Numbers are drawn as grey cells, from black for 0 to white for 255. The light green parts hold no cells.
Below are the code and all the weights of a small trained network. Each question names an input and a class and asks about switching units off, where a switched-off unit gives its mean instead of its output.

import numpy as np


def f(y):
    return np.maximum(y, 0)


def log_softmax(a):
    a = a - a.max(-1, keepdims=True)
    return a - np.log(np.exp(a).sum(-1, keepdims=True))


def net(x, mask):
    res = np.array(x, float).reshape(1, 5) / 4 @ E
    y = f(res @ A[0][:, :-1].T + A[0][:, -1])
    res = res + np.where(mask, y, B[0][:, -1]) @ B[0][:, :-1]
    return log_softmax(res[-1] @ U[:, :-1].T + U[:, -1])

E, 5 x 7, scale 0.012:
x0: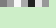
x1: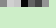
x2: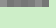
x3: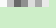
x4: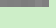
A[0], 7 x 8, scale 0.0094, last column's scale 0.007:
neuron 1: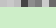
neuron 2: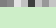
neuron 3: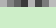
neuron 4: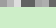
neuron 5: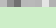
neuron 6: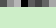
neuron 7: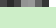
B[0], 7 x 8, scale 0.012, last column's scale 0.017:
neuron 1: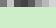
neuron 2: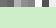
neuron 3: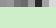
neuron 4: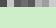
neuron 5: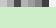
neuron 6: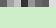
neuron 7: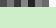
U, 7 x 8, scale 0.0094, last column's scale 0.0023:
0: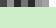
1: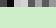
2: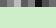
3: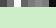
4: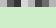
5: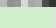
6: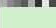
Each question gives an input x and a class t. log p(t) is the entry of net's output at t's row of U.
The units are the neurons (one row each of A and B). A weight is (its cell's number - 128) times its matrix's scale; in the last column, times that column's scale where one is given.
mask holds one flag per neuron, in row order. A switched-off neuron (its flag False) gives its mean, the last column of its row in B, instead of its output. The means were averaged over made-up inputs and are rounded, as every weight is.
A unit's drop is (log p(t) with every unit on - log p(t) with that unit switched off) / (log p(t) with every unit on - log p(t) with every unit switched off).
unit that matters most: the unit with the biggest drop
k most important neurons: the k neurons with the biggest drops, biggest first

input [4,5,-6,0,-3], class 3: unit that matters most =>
neuron 7
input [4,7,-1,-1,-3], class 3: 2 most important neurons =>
[neuron 6; neuron 7]
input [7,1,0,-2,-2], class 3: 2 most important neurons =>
[neuron 7; neuron 4]
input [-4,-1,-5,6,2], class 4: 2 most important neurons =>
[neuron 5; neuron 6]
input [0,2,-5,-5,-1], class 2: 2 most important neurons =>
[neuron 2; neuron 6]
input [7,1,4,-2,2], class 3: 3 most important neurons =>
[neuron 7; neuron 4; neuron 5]
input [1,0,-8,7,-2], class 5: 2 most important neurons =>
[neuron 5; neuron 7]
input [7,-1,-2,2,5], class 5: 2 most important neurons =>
[neuron 2; neuron 7]
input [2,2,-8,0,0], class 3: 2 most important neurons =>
[neuron 7; neuron 5]
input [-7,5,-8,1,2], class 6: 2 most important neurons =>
[neuron 3; neuron 2]
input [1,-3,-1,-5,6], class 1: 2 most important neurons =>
[neuron 1; neuron 4]
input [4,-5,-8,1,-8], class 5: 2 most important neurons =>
[neuron 5; neuron 7]
